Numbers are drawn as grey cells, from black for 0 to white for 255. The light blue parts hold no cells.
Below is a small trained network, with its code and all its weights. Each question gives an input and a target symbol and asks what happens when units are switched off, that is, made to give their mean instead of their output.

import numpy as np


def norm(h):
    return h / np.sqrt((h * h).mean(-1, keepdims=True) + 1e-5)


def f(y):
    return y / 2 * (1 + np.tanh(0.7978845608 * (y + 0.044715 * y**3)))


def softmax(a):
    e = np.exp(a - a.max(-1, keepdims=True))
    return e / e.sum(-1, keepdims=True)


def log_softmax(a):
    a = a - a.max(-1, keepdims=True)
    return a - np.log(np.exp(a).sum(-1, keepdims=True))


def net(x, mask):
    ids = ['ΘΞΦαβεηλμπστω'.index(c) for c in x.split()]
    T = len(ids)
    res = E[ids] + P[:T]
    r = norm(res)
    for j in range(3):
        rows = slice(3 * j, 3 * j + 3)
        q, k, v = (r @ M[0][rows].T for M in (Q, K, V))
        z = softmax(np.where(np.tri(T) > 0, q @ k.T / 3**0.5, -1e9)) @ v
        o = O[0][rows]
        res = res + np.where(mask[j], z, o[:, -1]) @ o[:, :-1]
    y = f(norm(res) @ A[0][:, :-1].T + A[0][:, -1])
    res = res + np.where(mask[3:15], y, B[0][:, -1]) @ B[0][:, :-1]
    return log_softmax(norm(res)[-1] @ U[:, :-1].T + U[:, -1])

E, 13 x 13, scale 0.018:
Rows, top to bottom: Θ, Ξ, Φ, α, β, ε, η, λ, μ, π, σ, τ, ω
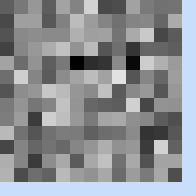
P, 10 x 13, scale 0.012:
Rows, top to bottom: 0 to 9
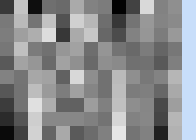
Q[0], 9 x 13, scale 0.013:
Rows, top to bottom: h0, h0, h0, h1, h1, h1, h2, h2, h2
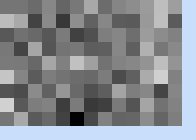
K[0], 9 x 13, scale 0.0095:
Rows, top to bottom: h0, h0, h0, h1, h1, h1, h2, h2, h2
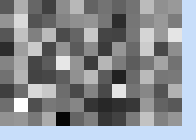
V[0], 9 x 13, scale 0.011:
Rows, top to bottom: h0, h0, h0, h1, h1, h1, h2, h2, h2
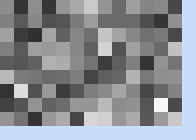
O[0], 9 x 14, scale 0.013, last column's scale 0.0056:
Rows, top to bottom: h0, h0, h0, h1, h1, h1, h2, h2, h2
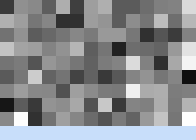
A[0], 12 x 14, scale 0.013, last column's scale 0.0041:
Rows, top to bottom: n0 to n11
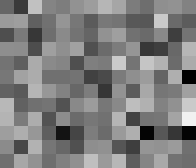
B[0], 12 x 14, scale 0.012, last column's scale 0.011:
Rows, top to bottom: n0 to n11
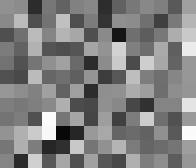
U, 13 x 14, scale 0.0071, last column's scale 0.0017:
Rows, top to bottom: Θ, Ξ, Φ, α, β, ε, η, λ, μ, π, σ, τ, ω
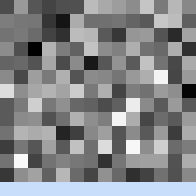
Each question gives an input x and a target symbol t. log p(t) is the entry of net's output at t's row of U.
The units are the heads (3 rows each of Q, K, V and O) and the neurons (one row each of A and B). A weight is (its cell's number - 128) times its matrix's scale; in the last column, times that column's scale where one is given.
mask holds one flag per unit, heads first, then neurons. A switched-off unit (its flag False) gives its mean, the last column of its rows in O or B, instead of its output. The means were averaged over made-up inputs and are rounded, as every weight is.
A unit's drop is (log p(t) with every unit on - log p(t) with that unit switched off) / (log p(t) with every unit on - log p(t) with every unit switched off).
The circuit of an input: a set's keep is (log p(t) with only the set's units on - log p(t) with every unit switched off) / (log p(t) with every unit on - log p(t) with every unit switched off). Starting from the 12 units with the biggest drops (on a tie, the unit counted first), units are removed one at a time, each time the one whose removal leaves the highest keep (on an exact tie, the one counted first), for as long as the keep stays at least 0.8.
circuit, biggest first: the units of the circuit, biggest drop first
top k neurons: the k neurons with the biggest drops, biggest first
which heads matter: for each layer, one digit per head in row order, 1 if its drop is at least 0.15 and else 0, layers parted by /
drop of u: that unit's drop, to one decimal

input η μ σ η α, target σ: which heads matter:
001
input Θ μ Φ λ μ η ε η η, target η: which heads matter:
010
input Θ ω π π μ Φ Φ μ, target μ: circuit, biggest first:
(h0, n3)
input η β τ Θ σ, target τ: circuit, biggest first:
(h2)
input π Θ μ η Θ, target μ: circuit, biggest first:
(h0, n3)
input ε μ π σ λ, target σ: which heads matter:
001
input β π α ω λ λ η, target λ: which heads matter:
010
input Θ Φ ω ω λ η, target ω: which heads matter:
000
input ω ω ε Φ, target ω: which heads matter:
001
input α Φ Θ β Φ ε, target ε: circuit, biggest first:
(h1, n11)
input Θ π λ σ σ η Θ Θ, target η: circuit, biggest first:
(h1, h0)
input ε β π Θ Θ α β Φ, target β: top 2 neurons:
(n0, n4)
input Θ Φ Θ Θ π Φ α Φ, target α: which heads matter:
011
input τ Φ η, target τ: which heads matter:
001
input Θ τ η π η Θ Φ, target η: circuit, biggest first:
(h1)
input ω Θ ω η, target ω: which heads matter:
000
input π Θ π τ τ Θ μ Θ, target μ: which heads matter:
100
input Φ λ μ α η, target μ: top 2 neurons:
(n3, n9)
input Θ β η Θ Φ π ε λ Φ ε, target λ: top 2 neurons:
(n5, n9)
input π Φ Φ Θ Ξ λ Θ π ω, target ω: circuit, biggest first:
(h2)
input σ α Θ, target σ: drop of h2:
0.4
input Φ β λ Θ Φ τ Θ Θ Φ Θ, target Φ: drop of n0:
0.2
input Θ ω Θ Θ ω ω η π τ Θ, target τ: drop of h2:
1.1
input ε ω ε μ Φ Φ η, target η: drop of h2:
0.1
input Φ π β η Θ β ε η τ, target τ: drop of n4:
0.0
